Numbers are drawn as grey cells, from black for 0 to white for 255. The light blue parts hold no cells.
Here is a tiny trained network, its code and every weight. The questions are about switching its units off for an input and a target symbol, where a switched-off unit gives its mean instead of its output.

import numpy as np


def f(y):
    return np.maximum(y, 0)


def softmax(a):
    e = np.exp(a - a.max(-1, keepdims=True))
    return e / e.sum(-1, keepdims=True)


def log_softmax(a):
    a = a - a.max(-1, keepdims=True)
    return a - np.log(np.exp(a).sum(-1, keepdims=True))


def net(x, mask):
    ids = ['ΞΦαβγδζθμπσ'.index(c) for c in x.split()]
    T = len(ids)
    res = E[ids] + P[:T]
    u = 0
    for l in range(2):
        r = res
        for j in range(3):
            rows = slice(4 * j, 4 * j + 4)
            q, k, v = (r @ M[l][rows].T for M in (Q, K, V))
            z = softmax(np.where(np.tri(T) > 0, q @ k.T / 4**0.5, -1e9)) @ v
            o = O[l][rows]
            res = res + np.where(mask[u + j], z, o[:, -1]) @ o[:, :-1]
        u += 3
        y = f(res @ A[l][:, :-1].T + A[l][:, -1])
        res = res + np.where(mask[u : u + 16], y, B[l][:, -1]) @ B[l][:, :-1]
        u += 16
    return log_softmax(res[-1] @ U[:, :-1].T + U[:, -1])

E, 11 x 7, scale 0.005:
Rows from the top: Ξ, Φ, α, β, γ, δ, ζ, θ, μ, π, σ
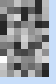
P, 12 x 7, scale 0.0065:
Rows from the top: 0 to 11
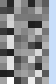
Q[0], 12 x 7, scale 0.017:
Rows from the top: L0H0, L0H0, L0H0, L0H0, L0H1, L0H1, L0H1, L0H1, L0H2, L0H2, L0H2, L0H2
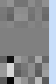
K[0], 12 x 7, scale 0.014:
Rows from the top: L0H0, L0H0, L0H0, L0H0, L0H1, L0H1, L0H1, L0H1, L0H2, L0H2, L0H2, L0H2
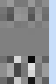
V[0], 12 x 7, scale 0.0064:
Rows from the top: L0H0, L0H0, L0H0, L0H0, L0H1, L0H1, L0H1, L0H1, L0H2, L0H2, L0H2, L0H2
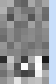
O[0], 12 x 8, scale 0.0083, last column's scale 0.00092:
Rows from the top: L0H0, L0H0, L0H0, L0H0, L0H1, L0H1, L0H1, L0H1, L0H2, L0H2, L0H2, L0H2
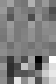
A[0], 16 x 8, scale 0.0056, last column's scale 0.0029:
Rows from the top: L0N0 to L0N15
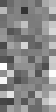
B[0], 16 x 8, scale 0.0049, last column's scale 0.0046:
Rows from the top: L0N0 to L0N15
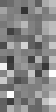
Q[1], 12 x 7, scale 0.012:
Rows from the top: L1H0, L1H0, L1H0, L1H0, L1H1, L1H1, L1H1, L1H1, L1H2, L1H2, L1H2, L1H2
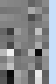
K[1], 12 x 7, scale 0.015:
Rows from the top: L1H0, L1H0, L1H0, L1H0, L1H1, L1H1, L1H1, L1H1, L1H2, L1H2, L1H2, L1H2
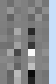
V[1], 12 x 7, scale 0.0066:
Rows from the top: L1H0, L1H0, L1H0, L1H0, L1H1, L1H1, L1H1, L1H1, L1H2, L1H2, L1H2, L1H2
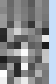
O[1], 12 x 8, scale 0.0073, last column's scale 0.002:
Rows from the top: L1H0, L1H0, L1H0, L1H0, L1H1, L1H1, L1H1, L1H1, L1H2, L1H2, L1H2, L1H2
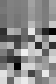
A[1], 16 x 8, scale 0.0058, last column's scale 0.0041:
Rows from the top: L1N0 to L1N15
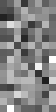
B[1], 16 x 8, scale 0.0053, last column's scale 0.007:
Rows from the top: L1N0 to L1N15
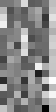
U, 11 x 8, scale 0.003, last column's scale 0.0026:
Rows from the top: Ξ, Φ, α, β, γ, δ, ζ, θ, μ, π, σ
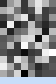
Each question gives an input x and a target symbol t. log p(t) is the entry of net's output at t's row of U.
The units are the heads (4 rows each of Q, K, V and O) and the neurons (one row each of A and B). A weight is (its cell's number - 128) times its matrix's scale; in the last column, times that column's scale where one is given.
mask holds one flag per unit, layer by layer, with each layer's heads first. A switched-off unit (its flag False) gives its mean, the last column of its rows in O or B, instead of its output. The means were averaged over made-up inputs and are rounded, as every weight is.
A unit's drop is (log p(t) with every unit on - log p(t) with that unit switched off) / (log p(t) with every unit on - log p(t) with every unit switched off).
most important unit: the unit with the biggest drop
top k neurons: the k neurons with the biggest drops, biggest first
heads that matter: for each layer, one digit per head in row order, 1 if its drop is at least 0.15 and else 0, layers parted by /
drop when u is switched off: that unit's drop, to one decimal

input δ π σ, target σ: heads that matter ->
001 / 011
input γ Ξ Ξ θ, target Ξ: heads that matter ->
001 / 010
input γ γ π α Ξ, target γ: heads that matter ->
000 / 001
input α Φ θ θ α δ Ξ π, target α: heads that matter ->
001 / 001
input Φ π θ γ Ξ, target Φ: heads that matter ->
001 / 001
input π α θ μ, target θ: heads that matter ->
001 / 011
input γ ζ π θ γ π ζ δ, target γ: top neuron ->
(L1N2)
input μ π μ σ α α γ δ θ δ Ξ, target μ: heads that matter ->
001 / 001
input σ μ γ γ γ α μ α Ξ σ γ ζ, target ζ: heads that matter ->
001 / 011
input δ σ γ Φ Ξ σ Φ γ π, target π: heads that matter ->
000 / 011
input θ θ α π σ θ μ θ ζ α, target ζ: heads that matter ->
001 / 011
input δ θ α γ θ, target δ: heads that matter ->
101 / 011
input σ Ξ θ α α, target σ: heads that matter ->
101 / 011
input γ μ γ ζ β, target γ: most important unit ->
L1H2
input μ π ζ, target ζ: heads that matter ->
001 / 001
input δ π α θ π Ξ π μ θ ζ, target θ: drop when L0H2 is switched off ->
0.6
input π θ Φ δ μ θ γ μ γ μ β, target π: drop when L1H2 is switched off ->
0.3
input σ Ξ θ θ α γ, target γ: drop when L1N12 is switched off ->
0.1
